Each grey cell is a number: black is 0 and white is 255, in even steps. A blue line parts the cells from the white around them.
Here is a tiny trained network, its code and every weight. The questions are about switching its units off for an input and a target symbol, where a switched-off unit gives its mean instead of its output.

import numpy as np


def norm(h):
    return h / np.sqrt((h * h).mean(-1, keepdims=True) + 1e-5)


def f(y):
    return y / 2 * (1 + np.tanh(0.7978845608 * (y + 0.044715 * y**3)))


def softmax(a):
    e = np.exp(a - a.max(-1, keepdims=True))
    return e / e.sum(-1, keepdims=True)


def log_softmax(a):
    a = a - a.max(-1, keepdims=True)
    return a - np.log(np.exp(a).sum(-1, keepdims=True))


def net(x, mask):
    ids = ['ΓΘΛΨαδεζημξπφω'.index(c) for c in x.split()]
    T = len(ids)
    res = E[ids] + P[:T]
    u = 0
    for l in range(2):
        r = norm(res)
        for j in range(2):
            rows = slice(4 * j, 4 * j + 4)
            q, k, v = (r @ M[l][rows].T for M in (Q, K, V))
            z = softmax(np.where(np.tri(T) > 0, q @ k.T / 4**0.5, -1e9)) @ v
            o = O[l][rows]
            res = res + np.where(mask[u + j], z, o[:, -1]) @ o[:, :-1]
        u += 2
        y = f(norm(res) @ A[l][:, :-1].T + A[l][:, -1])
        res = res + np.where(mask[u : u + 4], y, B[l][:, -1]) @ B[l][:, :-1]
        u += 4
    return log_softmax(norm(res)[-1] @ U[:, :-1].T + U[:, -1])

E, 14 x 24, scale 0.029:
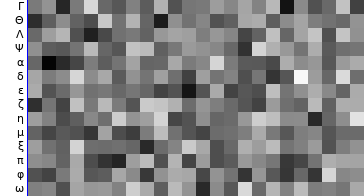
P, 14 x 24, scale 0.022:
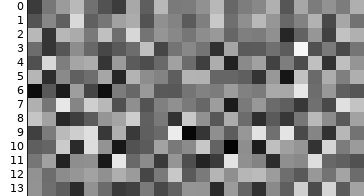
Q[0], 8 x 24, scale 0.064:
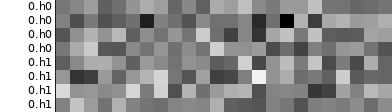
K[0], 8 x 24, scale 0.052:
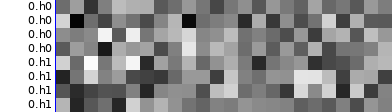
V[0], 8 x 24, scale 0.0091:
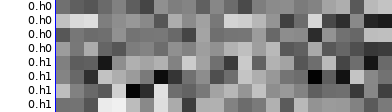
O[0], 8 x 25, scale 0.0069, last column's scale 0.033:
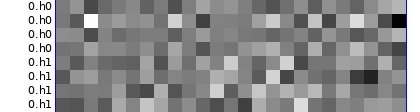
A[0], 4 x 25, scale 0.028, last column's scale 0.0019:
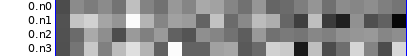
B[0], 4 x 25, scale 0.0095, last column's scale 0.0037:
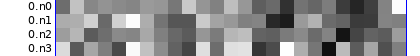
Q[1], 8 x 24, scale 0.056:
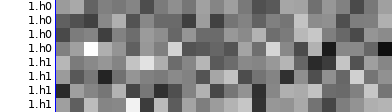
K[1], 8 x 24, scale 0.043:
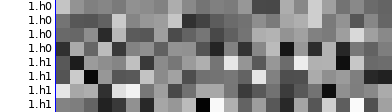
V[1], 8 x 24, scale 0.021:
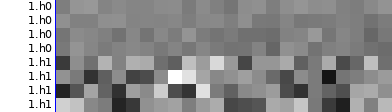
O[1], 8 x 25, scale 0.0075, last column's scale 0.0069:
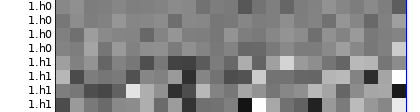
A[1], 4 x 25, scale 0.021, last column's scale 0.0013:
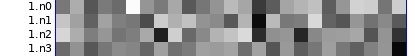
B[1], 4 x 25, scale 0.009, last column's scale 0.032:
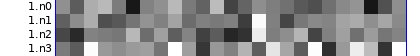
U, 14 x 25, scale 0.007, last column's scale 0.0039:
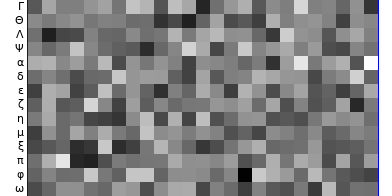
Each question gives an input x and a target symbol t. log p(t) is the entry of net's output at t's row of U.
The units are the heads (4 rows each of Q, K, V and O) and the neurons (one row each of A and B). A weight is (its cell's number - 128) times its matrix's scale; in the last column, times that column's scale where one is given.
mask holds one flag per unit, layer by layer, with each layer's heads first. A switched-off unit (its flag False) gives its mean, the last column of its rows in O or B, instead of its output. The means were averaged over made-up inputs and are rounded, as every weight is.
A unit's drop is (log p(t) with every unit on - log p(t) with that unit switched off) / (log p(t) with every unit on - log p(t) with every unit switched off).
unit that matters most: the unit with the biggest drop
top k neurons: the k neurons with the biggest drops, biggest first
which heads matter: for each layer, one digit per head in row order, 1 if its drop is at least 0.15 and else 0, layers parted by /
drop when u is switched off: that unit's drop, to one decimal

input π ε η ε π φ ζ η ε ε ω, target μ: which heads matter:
00 / 01
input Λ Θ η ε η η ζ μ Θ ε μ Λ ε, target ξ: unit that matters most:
0.h1
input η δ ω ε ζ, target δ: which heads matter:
01 / 01
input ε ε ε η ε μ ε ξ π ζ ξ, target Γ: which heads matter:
00 / 01
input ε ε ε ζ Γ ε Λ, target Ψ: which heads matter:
01 / 00
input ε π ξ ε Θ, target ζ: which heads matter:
01 / 01
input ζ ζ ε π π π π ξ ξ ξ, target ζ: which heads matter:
01 / 01
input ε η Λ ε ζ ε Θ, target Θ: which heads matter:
01 / 01
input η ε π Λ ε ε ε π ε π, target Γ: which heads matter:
01 / 01
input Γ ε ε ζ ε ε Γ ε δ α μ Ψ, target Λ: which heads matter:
00 / 01
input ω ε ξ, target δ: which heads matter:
01 / 00
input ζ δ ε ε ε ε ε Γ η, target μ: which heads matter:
00 / 01
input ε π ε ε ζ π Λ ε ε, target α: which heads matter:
01 / 00
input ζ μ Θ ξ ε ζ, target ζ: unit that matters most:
1.h1
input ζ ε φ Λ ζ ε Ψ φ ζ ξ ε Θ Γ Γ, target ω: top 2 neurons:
(1.n0; 0.n0)
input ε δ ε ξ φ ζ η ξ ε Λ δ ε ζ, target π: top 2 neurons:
(1.n1; 1.n3)
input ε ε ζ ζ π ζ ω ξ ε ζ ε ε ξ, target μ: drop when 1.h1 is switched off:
0.7
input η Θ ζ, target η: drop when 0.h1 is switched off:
0.3
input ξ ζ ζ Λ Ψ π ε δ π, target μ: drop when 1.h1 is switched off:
0.9
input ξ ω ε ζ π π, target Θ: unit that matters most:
1.h1
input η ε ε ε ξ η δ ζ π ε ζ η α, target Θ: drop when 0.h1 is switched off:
0.4
